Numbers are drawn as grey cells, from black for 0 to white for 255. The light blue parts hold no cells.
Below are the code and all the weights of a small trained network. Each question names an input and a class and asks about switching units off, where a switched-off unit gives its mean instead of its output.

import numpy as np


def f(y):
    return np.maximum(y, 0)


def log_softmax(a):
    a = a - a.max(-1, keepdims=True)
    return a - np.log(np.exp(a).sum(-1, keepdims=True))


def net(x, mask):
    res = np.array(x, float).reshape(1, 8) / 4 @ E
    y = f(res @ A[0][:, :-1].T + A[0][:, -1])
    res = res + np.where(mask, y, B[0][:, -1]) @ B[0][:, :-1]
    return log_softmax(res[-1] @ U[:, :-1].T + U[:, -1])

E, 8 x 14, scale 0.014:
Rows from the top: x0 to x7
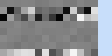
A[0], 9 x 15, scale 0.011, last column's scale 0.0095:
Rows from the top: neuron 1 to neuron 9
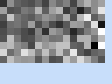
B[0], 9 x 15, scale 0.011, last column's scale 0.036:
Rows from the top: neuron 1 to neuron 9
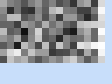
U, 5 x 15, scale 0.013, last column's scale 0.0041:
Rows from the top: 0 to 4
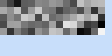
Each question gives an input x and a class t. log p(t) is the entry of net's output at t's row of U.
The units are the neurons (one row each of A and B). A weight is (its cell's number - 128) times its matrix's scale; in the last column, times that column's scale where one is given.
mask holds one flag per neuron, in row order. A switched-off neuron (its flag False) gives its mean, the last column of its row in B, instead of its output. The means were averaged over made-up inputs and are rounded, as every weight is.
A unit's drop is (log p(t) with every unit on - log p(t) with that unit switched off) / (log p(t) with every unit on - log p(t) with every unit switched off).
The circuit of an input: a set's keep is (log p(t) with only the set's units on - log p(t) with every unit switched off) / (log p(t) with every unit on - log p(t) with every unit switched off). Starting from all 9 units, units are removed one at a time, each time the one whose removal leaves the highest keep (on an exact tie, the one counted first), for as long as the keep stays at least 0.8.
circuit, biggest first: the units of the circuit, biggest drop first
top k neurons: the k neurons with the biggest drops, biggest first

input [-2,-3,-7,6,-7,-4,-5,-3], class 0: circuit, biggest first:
(neuron 7)
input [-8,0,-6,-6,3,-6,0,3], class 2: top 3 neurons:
(neuron 7; neuron 5; neuron 6)
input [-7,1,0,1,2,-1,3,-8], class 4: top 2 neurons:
(neuron 7; neuron 2)
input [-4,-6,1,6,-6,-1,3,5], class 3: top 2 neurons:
(neuron 3; neuron 4)
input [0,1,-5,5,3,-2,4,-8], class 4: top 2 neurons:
(neuron 2; neuron 4)
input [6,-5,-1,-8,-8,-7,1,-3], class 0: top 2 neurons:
(neuron 7; neuron 8)
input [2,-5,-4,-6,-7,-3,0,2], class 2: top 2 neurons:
(neuron 7; neuron 5)
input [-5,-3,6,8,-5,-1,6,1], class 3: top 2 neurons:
(neuron 9; neuron 5)
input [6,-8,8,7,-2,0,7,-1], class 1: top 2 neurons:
(neuron 6; neuron 1)
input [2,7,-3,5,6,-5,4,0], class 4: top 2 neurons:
(neuron 2; neuron 6)
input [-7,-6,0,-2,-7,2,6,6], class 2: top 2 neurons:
(neuron 7; neuron 2)
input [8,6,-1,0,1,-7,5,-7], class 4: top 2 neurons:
(neuron 2; neuron 7)
